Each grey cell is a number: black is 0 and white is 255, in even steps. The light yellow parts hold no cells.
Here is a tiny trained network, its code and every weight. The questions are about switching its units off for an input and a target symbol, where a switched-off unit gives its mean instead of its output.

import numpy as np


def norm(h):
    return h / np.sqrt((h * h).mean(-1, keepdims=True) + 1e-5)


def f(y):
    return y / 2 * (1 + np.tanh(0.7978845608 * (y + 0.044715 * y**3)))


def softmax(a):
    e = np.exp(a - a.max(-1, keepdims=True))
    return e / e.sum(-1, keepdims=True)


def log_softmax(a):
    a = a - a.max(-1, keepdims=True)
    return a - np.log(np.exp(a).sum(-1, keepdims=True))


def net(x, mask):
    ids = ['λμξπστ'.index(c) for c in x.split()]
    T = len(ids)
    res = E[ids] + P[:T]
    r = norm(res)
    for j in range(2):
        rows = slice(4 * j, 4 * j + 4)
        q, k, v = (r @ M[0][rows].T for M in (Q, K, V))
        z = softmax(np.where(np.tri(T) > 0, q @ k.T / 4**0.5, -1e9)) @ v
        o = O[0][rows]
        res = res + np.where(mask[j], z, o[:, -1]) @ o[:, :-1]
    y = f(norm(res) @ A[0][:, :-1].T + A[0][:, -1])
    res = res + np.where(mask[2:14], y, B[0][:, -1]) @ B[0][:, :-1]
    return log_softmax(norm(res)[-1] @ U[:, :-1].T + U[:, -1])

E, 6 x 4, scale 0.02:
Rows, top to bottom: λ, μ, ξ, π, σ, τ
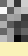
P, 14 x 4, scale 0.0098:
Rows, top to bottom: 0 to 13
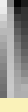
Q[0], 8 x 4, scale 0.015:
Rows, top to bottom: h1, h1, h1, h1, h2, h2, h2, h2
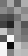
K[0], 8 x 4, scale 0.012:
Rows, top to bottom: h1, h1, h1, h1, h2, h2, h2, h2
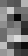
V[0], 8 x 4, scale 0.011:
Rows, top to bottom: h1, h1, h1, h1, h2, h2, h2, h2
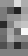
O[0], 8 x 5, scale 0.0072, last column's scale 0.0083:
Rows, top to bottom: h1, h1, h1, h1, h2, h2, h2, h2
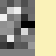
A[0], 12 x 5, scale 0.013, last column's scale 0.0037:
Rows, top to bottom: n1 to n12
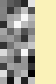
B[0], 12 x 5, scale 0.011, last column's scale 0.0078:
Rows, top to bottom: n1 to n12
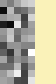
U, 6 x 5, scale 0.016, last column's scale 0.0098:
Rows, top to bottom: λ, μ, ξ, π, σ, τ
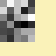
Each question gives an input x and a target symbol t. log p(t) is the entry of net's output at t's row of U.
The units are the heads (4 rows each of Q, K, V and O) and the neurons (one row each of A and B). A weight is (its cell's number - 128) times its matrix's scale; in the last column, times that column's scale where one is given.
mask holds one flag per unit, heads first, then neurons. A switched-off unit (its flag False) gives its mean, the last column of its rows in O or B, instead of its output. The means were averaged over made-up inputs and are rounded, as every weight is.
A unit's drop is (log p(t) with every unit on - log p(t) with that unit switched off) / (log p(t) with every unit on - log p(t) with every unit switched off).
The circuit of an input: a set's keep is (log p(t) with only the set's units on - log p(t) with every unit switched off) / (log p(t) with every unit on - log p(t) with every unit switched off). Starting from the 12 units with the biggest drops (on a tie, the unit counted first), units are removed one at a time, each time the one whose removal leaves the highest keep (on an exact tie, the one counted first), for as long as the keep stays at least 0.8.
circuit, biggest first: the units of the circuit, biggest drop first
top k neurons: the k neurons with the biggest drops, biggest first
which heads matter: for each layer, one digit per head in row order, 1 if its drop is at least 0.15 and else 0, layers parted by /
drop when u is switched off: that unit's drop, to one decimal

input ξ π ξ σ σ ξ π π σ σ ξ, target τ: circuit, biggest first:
[n4]
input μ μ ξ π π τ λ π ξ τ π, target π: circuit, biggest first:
[n2 h1]
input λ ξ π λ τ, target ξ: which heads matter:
01
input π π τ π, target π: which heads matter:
11
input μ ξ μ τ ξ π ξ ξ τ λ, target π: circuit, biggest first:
[n1 h1]
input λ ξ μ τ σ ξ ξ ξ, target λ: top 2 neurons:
[n6 n8]
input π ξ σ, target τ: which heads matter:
10
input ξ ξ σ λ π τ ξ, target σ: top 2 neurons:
[n12 n11]
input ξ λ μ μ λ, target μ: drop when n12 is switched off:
0.1
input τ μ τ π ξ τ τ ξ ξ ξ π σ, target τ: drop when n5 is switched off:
0.0
